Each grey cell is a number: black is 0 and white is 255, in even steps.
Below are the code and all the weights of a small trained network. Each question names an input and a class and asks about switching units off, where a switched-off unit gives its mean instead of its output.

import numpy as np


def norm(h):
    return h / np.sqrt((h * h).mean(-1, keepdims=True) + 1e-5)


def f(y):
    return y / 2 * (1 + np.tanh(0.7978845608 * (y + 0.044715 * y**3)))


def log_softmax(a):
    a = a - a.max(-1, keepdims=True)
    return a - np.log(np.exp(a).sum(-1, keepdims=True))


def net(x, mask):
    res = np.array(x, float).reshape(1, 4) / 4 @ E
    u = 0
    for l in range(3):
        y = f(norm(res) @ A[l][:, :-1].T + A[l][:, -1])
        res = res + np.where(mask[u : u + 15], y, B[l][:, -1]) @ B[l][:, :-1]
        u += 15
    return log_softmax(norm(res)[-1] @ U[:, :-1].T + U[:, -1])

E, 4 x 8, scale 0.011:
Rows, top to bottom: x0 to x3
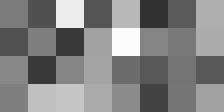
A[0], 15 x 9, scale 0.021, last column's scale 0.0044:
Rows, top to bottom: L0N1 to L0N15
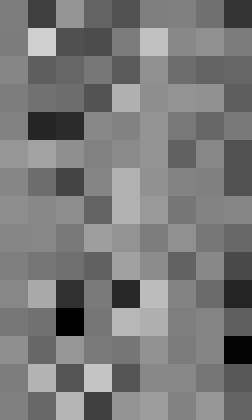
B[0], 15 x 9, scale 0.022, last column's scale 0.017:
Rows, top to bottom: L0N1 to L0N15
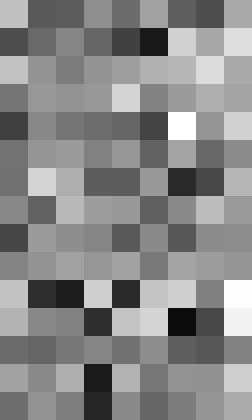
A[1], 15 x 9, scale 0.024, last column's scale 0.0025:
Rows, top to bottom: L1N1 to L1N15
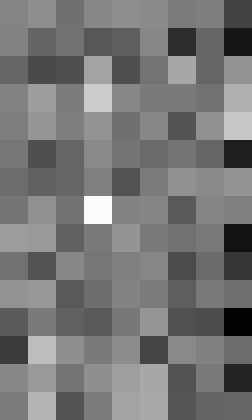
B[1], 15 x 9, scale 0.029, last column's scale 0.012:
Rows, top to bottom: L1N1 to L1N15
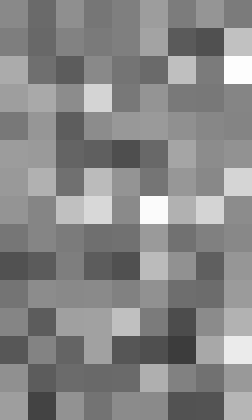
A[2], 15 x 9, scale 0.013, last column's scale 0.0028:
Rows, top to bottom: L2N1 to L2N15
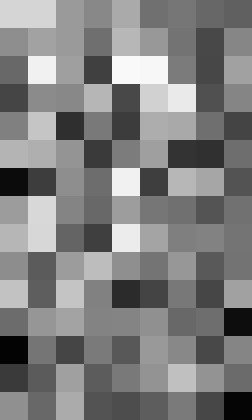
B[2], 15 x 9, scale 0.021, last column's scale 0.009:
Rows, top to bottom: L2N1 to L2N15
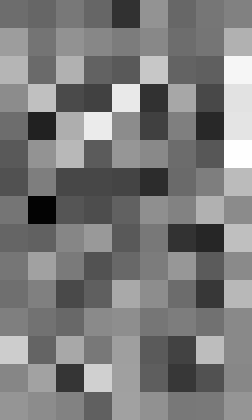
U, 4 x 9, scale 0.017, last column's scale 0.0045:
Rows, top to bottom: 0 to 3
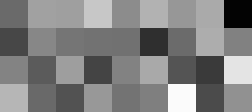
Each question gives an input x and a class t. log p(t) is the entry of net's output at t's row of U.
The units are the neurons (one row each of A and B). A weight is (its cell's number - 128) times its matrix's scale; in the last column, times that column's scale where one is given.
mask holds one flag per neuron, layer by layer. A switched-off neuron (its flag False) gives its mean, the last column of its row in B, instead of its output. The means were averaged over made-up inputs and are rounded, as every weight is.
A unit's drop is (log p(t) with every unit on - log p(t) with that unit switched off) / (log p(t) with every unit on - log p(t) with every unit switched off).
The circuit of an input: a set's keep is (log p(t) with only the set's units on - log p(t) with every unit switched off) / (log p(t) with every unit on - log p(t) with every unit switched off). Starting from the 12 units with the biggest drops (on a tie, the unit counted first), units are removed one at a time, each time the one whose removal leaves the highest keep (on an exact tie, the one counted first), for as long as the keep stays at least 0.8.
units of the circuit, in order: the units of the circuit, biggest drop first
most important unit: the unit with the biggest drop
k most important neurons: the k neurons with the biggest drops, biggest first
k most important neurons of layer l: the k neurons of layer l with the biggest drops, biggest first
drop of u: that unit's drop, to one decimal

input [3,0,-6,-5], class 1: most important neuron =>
(L0N2)
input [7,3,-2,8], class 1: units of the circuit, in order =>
(L0N12; L0N11)
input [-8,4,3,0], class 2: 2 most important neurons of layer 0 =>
(L0N12; L0N7)
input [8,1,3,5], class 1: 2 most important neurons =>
(L0N12; L0N11)
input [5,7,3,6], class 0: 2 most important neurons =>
(L0N12; L0N14)
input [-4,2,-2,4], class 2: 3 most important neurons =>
(L0N14; L0N12; L0N5)
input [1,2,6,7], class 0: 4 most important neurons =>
(L0N12; L0N14; L0N2; L0N11)
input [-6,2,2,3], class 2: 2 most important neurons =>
(L0N12; L0N14)
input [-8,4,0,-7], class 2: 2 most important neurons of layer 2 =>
(L2N9; L2N3)
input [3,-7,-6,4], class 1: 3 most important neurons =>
(L0N12; L0N11; L1N13)
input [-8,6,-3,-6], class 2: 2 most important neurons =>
(L0N12; L0N7)
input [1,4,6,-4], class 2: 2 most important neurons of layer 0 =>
(L0N12; L0N2)
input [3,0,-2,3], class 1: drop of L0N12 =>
1.3
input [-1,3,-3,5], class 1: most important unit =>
L0N11
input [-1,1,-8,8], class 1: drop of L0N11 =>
0.6
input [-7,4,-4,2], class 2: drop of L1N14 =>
0.0
